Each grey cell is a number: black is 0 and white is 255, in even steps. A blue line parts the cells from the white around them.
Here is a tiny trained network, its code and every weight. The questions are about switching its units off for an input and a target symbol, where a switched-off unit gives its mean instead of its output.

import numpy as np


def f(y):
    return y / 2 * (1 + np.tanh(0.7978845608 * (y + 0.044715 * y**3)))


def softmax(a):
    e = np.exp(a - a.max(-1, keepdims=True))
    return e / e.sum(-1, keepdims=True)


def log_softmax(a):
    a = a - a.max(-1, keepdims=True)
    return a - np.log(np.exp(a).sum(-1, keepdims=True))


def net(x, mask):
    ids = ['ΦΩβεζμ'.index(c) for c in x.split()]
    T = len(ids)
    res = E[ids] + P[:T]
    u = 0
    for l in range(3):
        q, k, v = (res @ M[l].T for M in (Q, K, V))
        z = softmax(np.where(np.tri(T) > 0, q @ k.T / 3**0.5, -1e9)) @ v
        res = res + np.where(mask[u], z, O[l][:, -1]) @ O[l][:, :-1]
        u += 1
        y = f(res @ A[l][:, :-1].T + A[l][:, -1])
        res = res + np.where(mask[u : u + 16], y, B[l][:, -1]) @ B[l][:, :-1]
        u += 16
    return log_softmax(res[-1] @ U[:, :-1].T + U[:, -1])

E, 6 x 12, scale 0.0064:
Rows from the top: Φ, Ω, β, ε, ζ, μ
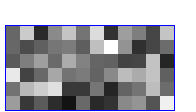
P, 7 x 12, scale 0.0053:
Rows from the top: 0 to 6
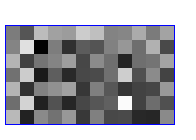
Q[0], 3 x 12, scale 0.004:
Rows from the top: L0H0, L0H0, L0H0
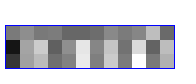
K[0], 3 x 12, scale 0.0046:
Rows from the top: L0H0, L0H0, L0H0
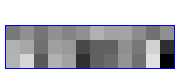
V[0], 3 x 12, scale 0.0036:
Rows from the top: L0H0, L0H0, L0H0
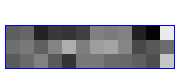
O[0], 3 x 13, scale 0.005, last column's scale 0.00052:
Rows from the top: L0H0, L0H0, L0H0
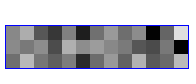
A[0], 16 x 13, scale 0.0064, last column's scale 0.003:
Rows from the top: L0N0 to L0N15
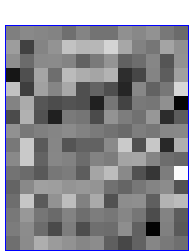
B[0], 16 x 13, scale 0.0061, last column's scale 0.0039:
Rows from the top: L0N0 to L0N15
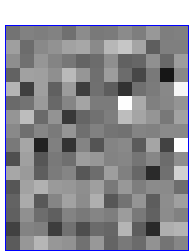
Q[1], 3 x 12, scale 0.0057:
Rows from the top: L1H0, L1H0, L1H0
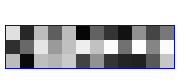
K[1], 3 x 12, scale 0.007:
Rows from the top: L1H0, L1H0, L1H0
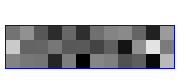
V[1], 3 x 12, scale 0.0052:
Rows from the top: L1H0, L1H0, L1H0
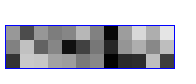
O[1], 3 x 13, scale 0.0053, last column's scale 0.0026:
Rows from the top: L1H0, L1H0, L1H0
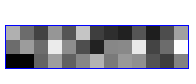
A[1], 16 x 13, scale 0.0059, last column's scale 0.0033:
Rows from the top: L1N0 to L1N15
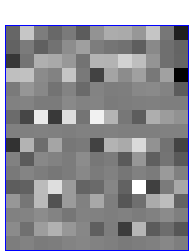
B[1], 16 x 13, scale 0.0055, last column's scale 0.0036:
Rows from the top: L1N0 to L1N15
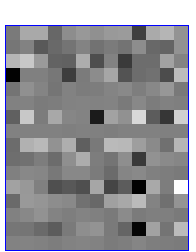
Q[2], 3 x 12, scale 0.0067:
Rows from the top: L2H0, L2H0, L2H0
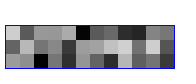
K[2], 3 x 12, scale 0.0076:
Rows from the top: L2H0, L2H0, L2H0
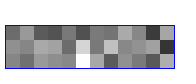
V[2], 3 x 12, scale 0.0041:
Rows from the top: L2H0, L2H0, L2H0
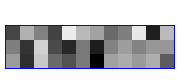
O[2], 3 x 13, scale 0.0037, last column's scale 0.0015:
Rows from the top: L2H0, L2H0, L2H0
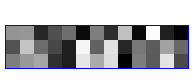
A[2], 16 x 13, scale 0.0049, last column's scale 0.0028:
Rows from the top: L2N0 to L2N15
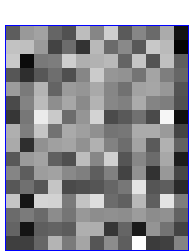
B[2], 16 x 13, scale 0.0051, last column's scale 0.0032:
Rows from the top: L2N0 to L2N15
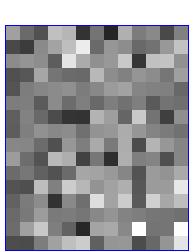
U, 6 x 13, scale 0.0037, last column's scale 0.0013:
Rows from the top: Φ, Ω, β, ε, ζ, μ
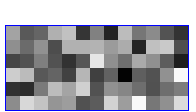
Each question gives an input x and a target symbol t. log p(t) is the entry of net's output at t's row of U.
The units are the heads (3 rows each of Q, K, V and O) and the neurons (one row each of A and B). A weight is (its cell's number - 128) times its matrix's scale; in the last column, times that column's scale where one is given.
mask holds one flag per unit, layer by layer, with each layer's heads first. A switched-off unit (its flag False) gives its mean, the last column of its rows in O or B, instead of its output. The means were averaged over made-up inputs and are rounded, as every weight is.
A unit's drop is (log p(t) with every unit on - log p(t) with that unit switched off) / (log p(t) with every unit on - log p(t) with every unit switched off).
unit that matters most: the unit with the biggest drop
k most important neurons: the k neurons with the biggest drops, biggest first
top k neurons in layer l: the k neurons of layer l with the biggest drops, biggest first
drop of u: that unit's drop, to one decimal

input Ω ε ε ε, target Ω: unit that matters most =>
L1H0
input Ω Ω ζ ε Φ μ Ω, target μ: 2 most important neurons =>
L1N6; L0N10
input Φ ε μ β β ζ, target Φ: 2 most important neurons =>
L0N8; L0N12
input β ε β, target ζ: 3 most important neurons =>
L1N6; L2N15; L0N3
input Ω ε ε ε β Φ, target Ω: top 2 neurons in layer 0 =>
L0N1; L0N3
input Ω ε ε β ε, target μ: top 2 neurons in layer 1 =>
L1N6; L1N12
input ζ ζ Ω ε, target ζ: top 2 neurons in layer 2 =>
L2N15; L2N11
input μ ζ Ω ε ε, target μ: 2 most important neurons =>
L1N6; L0N10
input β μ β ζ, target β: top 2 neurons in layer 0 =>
L0N3; L0N8
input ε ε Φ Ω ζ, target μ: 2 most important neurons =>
L0N10; L1N6
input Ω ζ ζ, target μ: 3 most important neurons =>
L1N6; L1N12; L0N10
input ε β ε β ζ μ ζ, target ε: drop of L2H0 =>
0.2
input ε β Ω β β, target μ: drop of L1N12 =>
0.1
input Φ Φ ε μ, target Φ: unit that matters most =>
L2H0
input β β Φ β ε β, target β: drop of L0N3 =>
0.2
